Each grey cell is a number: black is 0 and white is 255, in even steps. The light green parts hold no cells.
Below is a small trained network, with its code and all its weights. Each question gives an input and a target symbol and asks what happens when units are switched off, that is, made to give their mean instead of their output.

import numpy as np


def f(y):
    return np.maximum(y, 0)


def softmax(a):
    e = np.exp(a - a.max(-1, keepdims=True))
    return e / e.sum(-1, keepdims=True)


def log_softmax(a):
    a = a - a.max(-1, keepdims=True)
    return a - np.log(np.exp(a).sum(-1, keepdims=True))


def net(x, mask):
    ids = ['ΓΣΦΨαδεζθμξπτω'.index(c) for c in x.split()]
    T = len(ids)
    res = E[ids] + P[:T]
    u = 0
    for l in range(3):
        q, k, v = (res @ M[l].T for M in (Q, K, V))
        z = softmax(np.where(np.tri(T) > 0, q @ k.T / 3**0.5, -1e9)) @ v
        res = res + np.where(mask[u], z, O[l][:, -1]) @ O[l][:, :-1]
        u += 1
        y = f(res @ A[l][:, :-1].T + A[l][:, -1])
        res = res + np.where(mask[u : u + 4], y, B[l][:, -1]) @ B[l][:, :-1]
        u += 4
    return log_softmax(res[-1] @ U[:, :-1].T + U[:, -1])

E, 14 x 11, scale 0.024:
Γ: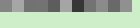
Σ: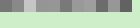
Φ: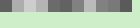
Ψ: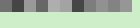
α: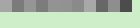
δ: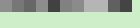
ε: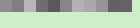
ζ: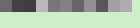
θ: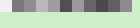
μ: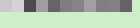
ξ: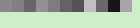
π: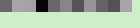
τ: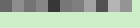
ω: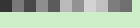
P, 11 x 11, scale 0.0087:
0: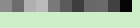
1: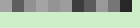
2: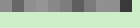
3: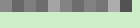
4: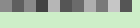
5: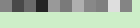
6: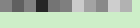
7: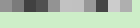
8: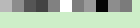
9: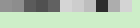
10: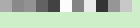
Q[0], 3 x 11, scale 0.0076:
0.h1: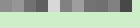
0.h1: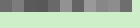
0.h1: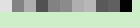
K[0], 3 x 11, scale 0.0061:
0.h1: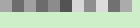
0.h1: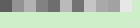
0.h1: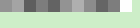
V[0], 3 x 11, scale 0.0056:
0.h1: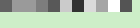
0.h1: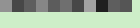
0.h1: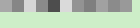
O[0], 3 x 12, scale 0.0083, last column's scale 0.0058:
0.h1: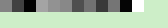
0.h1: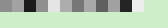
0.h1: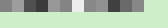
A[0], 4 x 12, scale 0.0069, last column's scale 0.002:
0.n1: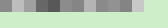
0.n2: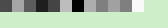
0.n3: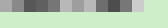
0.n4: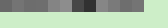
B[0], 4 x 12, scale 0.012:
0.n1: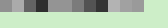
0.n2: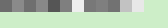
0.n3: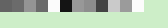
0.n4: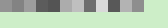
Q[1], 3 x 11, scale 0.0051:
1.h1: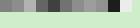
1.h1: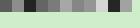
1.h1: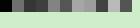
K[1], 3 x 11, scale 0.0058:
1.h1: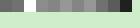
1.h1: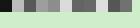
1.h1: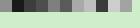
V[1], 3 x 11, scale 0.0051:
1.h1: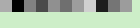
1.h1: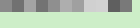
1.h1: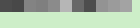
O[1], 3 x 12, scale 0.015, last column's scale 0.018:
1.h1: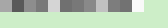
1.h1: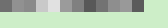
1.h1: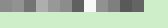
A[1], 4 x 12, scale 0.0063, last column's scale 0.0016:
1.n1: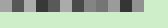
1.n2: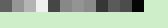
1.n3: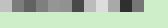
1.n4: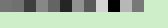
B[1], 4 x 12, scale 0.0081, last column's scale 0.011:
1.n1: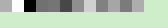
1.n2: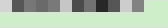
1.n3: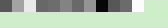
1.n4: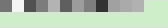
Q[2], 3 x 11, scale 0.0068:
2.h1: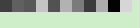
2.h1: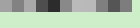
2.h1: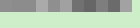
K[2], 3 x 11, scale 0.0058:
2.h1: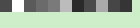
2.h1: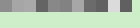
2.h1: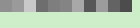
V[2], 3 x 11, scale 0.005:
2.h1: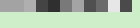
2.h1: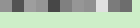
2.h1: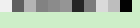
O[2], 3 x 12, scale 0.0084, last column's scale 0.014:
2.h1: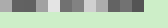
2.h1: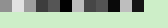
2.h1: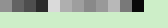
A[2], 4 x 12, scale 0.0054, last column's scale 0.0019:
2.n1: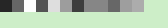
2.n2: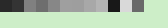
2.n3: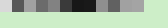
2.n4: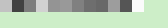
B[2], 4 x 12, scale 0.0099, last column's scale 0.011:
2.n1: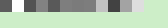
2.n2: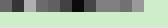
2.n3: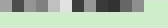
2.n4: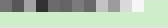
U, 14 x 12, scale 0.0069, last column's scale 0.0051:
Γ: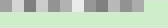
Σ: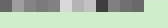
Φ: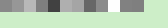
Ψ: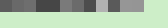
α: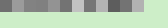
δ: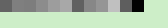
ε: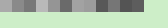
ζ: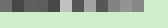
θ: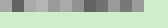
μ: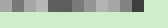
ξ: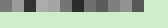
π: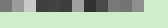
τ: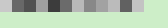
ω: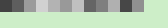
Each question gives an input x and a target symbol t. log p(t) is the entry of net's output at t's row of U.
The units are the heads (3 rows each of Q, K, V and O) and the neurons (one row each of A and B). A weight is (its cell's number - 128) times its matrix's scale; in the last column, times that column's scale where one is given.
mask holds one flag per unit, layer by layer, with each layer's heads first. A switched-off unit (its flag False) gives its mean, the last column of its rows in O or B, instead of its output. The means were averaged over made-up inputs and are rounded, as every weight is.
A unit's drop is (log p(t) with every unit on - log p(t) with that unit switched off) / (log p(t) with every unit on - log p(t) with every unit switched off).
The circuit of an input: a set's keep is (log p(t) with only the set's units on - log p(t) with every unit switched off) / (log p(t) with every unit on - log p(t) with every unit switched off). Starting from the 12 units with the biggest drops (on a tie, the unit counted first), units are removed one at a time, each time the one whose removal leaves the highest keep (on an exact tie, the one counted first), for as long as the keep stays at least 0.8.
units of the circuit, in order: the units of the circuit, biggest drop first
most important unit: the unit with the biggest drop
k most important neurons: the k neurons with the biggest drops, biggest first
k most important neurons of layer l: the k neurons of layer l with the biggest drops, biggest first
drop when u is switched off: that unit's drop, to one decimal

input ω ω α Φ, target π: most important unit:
0.n2
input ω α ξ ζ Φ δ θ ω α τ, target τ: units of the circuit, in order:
1.h1, 1.n3, 0.n2
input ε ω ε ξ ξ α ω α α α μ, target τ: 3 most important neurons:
0.n3, 1.n3, 0.n1
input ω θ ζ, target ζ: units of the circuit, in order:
1.h1, 0.n3
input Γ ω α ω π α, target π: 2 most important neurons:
0.n2, 1.n3
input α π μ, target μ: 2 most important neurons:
0.n2, 1.n4
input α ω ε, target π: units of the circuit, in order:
0.n2, 2.h1, 1.n3
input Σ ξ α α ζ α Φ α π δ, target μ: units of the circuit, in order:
0.n3, 0.n2, 2.h1
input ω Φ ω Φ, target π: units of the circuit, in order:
2.h1, 0.n2
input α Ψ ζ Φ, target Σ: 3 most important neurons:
1.n3, 0.n2, 0.n3
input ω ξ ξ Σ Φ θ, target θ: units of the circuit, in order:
2.n3, 0.n2, 0.h1
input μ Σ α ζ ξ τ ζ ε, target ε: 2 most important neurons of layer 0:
0.n2, 0.n4
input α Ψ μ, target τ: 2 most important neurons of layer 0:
0.n3, 0.n2
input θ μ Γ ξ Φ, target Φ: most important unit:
0.n3
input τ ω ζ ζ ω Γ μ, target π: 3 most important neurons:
0.n2, 0.n3, 1.n1
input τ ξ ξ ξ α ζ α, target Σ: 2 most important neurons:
1.n3, 0.n2
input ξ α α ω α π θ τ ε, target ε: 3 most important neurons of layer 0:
0.n2, 0.n3, 0.n4
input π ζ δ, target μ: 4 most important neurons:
0.n3, 0.n2, 1.n3, 1.n4
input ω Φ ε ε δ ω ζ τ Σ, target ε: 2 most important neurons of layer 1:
1.n1, 1.n3
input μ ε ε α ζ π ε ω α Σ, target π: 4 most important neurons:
0.n2, 0.n3, 1.n3, 1.n1
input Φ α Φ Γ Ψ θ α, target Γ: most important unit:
0.h1
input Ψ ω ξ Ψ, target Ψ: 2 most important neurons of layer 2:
2.n2, 2.n1
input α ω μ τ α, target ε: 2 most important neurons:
0.n2, 1.n1
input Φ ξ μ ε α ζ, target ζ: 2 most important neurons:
0.n3, 1.n3
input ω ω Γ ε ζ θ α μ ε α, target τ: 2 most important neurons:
0.n3, 0.n1
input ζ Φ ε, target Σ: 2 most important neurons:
0.n2, 1.n3
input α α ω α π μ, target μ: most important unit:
0.n2
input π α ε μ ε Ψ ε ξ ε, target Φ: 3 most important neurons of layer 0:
0.n3, 0.n1, 0.n2
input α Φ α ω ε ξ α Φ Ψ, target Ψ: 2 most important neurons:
2.n2, 1.n1
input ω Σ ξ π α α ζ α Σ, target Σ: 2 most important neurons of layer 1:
1.n3, 1.n1
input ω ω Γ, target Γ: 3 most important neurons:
1.n4, 0.n2, 0.n4
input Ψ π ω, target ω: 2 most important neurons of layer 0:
0.n2, 0.n1
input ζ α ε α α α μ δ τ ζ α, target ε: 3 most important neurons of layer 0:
0.n2, 0.n3, 0.n4
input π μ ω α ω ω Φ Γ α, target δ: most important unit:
0.n3
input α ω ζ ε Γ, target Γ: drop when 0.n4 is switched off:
0.1
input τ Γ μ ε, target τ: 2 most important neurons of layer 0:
0.n3, 0.n2
